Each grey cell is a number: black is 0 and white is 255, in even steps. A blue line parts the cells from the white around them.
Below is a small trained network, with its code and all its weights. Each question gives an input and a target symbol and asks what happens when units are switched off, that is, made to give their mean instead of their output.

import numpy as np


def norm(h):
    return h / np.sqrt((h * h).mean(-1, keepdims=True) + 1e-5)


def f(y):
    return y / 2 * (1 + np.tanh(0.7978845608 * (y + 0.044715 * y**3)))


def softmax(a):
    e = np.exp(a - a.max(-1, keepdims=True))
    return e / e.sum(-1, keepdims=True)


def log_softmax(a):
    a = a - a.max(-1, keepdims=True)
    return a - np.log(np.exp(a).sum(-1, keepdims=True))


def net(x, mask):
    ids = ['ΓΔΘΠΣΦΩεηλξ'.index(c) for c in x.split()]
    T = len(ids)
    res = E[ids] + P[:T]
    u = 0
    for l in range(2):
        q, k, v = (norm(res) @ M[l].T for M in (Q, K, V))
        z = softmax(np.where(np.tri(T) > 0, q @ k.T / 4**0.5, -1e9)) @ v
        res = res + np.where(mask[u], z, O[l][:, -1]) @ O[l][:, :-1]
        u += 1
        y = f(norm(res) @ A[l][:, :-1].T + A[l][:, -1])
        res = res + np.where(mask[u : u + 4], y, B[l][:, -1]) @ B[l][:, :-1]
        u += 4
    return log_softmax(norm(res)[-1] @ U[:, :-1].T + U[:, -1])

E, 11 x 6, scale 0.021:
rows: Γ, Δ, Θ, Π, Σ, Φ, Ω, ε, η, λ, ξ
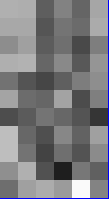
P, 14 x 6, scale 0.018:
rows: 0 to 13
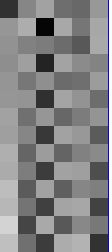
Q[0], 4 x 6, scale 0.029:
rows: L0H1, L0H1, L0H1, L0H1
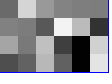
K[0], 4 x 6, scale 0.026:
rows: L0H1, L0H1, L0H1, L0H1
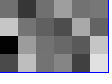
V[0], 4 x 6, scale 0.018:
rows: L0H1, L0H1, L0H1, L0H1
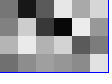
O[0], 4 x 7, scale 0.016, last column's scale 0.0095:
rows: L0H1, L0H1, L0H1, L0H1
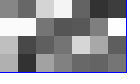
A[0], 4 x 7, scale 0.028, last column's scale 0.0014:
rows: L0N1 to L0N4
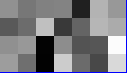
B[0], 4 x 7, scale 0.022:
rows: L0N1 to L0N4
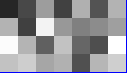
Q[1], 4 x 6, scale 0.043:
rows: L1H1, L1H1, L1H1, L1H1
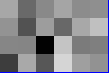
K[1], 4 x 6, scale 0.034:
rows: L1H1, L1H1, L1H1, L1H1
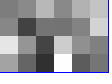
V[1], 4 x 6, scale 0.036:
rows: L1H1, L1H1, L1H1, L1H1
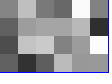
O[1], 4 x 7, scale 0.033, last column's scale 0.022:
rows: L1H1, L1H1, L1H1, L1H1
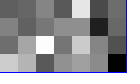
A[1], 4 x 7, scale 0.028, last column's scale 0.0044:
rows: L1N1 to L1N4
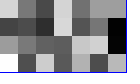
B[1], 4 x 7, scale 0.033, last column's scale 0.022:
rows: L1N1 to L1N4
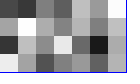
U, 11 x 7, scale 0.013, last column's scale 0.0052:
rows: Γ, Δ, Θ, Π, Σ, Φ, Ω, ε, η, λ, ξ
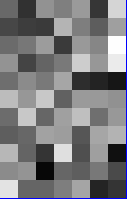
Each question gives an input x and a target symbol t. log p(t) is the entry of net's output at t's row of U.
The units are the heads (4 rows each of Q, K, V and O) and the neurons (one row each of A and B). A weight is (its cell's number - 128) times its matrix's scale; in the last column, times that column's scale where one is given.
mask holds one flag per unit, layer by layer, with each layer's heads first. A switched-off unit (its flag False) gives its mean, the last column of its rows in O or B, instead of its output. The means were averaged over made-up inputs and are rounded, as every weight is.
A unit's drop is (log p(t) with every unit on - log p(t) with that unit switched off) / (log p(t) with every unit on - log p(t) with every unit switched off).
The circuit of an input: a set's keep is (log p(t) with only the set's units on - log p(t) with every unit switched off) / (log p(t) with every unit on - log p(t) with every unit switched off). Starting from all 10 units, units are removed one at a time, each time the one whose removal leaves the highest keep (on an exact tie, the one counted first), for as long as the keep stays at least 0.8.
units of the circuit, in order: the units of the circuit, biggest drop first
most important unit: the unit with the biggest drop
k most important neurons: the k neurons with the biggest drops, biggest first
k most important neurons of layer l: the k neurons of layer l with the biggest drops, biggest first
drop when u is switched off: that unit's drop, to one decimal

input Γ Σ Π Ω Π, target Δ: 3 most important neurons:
(L0N4, L0N3, L1N3)
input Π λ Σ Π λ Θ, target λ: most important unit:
L0N3
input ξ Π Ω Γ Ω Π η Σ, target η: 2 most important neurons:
(L0N3, L0N4)
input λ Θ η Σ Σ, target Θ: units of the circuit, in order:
(L0H1, L1H1)
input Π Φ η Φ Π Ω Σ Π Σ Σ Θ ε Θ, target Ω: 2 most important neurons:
(L0N3, L1N3)
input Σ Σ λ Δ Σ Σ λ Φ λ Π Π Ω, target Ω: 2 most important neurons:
(L1N2, L0N1)
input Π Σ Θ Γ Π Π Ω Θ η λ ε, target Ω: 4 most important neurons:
(L0N3, L1N3, L0N4, L0N1)
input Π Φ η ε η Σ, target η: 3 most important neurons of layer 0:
(L0N3, L0N4, L0N2)
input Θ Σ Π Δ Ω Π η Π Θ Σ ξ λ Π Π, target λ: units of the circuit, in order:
(L0H1, L1H1)
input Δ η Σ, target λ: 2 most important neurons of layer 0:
(L0N4, L0N1)
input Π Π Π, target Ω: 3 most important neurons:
(L0N3, L1N3, L0N4)
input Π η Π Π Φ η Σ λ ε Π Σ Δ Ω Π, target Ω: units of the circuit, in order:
(L0H1, L1N2)
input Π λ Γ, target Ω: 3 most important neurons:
(L0N3, L1N3, L0N4)
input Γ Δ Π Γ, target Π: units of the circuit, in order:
(L1N1)
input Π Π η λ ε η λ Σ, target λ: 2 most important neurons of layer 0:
(L0N3, L0N2)
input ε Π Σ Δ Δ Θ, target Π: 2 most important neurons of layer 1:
(L1N1, L1N3)
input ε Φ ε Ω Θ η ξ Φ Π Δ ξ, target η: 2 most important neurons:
(L0N1, L0N3)
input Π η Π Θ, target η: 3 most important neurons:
(L0N3, L0N4, L1N1)
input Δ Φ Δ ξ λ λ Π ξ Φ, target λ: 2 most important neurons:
(L0N4, L1N2)
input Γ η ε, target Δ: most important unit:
L0N4
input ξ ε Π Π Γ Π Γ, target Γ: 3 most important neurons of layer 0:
(L0N3, L0N4, L0N2)
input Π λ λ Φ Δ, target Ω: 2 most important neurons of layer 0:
(L0N3, L0N4)
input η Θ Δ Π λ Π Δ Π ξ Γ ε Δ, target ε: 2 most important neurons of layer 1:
(L1N4, L1N1)
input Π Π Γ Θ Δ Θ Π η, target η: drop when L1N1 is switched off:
0.2
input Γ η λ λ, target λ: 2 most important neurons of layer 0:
(L0N3, L0N2)
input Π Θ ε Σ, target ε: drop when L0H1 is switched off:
1.2
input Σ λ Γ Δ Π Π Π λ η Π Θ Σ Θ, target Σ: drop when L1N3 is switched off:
0.0
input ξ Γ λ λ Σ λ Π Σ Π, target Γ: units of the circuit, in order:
(L1H1)
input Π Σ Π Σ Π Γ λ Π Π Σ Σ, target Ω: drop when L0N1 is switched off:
0.1
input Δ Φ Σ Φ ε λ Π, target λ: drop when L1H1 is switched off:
0.6
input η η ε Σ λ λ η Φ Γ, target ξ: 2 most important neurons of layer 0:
(L0N1, L0N2)
